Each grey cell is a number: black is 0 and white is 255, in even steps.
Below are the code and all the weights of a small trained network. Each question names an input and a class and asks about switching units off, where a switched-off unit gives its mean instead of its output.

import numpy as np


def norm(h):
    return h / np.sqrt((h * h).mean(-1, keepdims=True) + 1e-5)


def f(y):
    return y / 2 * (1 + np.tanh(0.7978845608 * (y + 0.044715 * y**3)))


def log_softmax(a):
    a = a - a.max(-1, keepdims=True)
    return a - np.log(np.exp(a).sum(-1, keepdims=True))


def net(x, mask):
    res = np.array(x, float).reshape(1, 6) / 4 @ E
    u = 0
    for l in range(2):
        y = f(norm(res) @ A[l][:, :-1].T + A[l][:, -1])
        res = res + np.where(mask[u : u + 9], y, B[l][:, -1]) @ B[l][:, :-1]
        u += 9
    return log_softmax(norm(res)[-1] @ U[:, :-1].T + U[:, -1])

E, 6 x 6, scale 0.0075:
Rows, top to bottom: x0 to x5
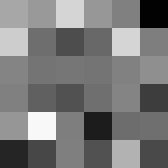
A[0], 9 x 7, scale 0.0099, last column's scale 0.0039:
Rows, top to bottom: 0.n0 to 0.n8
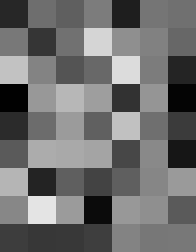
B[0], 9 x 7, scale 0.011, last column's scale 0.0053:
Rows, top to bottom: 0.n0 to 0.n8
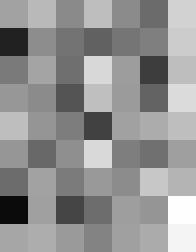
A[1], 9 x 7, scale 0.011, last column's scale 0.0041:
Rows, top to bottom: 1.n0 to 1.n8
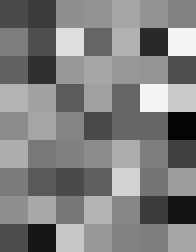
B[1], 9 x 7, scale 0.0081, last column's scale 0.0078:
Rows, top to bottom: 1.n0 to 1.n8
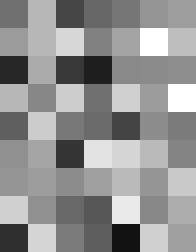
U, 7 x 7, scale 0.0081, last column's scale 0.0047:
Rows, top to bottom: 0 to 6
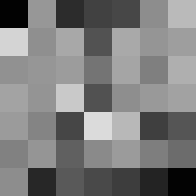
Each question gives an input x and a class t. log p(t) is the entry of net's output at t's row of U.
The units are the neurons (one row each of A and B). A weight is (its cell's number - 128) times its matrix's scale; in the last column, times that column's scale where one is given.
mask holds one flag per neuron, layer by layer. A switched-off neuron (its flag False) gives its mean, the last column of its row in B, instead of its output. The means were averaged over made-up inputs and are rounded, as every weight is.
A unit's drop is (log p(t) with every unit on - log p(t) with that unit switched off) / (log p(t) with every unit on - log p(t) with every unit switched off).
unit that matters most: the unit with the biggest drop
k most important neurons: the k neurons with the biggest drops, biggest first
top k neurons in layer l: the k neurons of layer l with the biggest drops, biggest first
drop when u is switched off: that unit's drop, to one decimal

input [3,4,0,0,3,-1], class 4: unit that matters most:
0.n2
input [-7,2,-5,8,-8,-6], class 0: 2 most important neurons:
[0.n1, 0.n4]
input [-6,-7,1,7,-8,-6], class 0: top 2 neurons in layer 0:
[0.n1, 0.n4]
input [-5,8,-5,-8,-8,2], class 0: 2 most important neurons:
[0.n1, 1.n2]
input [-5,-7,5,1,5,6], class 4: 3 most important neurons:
[0.n3, 0.n0, 1.n1]
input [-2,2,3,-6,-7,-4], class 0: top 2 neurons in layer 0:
[0.n1, 0.n8]
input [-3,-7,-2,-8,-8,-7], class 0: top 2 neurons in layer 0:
[0.n8, 0.n1]
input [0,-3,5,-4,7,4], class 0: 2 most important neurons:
[0.n7, 1.n3]
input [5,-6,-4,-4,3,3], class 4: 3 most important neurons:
[0.n3, 1.n3, 0.n5]
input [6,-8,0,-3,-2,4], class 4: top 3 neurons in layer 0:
[0.n3, 0.n0, 0.n5]
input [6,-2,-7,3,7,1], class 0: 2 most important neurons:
[0.n7, 1.n3]
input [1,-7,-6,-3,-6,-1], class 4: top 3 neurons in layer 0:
[0.n3, 0.n0, 0.n7]
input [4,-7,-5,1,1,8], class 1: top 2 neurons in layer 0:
[0.n4, 0.n7]
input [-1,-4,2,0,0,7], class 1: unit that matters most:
0.n4
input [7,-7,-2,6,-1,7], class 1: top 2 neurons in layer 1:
[1.n1, 1.n7]
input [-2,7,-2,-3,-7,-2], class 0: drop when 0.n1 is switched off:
0.5
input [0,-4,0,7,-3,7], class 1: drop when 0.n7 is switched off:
0.3
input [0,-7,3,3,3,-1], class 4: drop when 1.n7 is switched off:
0.0
